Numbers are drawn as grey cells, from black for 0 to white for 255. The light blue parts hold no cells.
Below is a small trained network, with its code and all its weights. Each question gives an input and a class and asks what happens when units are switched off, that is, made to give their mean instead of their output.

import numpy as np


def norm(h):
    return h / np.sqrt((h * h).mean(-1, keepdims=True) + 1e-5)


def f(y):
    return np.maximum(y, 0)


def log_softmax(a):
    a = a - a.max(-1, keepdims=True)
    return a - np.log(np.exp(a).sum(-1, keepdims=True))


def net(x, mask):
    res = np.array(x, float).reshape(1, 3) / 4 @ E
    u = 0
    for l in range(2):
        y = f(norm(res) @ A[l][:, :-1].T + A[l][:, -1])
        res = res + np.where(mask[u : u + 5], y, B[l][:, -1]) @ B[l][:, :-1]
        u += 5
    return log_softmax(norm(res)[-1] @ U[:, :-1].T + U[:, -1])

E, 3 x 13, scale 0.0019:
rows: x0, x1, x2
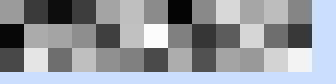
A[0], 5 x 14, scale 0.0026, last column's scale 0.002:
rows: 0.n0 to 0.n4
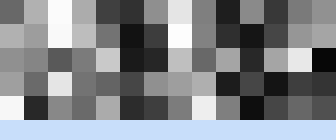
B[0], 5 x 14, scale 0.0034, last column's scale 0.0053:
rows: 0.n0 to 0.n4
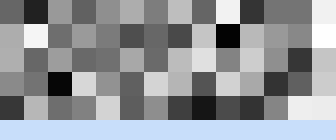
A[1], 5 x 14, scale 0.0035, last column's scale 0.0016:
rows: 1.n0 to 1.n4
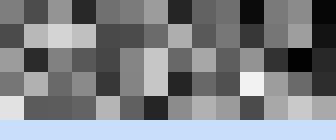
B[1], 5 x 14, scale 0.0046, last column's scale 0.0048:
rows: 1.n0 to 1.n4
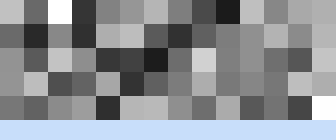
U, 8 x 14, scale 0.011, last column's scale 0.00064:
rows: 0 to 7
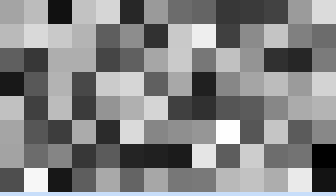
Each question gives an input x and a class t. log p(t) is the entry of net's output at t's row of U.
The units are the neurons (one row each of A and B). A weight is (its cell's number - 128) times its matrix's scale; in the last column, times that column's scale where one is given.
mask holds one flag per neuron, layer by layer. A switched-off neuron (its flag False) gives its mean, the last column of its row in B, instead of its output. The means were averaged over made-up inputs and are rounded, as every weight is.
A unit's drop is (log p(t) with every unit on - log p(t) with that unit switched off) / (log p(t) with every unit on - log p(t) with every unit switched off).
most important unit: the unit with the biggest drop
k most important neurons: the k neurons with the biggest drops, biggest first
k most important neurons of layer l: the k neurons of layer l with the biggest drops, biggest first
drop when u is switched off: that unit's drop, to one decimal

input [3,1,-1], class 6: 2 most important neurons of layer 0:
[0.n4 0.n0]
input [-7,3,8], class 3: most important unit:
1.n1
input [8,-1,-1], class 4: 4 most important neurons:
[0.n1 1.n0 0.n3 0.n2]
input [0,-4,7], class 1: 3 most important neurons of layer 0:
[0.n0 0.n2 0.n3]
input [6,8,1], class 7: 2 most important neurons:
[0.n2 1.n3]
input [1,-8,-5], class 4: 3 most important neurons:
[0.n4 1.n0 1.n4]
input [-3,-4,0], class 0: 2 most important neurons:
[0.n4 0.n1]
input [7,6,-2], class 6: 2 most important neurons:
[0.n4 1.n2]
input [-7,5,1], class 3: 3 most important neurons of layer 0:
[0.n0 0.n2 0.n1]
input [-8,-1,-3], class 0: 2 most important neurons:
[0.n1 0.n3]
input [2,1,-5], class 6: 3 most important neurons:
[1.n2 0.n0 1.n4]
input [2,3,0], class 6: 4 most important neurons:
[0.n4 0.n0 0.n1 1.n2]
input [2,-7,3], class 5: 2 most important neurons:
[1.n4 0.n2]
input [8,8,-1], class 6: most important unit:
0.n4
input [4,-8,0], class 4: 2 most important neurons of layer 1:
[1.n0 1.n2]
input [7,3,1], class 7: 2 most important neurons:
[0.n0 0.n2]
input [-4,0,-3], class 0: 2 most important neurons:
[0.n3 0.n1]
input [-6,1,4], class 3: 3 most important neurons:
[1.n1 0.n0 1.n2]
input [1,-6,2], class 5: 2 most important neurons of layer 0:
[0.n2 0.n1]
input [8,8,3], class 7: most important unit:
1.n3
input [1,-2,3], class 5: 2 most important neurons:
[0.n1 1.n4]
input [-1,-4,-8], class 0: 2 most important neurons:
[0.n3 0.n4]
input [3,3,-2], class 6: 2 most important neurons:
[0.n4 0.n0]
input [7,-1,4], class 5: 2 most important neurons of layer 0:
[0.n1 0.n4]
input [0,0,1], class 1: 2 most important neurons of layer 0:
[0.n0 0.n3]
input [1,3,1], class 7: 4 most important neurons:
[0.n0 0.n2 1.n2 0.n1]
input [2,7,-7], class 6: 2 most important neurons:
[1.n2 0.n0]
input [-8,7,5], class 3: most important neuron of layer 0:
[0.n0]
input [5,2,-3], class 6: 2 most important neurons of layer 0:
[0.n4 0.n0]
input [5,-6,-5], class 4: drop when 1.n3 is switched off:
0.0
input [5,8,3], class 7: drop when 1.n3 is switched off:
0.2
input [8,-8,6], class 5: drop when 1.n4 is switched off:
0.2
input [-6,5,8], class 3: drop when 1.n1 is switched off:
0.3
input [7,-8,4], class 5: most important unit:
1.n4
